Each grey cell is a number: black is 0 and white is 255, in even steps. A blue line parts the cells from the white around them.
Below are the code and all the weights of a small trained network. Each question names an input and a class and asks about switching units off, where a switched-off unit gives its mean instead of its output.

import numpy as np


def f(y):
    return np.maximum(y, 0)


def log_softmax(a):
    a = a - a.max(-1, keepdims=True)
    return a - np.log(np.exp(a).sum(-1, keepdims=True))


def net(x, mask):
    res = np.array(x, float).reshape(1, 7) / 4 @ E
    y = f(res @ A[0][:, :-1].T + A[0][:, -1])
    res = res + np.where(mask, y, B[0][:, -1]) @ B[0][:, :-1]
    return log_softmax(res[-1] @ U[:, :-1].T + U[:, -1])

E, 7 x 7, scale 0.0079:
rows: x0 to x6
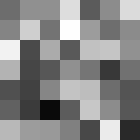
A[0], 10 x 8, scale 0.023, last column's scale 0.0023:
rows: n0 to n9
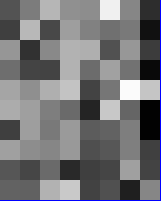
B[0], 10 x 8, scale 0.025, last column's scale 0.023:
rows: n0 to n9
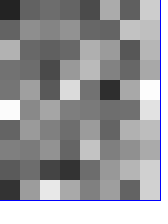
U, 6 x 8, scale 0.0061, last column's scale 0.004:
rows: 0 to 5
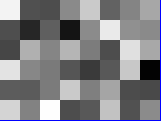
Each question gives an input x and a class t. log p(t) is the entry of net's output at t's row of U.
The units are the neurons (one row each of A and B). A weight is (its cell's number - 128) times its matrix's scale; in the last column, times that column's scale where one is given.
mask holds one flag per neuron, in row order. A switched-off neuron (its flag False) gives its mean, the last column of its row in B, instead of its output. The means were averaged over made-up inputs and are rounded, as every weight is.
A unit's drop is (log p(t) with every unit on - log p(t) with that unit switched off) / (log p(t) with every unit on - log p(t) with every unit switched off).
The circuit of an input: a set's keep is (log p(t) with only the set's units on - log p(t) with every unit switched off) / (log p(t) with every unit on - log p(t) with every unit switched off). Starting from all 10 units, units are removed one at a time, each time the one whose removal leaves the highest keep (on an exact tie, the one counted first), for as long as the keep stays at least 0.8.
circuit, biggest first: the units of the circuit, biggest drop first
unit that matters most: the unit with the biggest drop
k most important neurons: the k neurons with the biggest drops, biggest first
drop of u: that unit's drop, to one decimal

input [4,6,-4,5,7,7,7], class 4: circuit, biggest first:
(n3)
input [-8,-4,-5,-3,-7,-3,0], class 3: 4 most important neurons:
(n5; n0; n8; n9)
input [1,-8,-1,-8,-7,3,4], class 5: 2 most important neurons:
(n5; n4)
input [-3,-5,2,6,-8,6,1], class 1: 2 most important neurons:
(n8; n4)
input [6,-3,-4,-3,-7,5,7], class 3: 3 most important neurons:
(n9; n5; n2)
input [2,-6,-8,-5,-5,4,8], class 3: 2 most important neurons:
(n5; n9)
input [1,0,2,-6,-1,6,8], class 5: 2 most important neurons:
(n5; n8)
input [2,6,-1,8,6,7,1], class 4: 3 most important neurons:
(n9; n5; n8)
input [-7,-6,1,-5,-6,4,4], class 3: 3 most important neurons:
(n5; n9; n8)
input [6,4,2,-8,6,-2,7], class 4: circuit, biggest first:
(n0; n8)
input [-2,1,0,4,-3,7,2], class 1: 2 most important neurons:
(n4; n5)
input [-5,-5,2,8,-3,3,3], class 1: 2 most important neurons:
(n4; n8)
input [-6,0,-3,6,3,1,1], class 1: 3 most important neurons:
(n4; n5; n8)
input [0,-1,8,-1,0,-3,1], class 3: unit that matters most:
n9
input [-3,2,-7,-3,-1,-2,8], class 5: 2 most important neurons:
(n5; n4)
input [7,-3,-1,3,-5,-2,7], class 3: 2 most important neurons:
(n5; n4)
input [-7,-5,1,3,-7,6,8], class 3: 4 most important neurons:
(n9; n5; n8; n0)
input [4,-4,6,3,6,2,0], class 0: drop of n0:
0.3
